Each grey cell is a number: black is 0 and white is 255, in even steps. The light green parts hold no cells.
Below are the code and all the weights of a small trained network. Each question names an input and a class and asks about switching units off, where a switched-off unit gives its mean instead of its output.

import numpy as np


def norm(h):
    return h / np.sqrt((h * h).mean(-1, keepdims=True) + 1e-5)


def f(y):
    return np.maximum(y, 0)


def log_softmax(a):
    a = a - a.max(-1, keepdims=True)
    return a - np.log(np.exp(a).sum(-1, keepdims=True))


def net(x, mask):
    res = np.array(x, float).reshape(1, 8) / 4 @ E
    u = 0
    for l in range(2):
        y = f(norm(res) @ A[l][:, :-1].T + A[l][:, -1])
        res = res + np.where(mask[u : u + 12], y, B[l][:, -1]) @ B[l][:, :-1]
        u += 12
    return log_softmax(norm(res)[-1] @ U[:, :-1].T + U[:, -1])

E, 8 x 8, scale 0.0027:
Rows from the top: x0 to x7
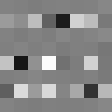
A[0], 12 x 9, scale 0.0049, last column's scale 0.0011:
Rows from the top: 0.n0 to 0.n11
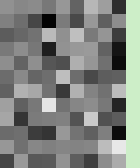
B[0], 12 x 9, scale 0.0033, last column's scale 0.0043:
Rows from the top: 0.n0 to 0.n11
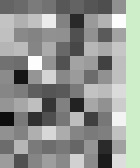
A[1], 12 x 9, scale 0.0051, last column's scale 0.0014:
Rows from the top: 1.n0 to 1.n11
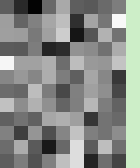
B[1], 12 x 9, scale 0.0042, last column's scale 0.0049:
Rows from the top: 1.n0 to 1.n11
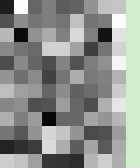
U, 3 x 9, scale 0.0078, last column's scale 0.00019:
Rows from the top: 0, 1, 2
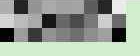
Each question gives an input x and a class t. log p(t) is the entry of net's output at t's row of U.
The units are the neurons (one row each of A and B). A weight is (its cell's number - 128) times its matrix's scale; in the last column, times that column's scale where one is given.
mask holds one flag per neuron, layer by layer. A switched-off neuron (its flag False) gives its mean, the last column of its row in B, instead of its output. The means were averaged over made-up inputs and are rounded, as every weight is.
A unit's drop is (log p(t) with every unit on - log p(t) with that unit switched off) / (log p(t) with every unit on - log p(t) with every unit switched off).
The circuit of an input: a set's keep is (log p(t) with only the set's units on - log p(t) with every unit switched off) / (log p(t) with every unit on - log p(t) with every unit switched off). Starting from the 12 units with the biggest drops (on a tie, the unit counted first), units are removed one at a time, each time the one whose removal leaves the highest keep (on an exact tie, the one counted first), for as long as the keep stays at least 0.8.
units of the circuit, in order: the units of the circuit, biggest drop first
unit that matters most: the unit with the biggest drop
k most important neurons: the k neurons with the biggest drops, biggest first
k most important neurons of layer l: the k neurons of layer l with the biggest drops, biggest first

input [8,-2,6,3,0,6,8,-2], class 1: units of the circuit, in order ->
0.n1, 1.n11, 1.n8
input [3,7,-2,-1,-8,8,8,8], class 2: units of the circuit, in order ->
1.n10
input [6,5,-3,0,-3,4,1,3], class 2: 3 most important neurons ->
1.n10, 0.n1, 0.n7
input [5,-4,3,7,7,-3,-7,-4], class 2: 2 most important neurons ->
1.n0, 0.n8
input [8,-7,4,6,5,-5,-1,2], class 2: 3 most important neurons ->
1.n0, 0.n1, 0.n8
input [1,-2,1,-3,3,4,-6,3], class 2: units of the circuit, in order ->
0.n8, 1.n0
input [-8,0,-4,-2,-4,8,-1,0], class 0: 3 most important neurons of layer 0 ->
0.n1, 0.n9, 0.n4
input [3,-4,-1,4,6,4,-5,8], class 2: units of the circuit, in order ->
1.n0, 0.n8
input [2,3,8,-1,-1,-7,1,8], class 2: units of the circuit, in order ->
0.n1, 1.n10
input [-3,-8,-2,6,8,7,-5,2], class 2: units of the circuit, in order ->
1.n0, 0.n8
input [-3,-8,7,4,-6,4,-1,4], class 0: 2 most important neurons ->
0.n8, 1.n2
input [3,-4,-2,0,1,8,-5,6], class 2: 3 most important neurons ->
0.n8, 1.n0, 0.n7
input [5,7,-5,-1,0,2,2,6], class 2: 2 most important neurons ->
0.n1, 1.n2
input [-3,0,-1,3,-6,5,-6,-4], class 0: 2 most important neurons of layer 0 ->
0.n1, 0.n9
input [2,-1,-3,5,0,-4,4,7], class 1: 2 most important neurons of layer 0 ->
0.n1, 0.n3
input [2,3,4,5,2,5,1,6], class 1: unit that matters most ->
1.n2
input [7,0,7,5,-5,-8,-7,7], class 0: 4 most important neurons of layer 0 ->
0.n1, 0.n9, 0.n6, 0.n7
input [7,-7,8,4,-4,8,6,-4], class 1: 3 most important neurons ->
1.n11, 0.n1, 1.n8
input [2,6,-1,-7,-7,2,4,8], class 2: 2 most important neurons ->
1.n10, 1.n2
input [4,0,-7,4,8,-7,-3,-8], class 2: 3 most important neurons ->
0.n8, 1.n0, 1.n2
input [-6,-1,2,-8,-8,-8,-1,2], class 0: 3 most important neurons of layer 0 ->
0.n1, 0.n8, 0.n3
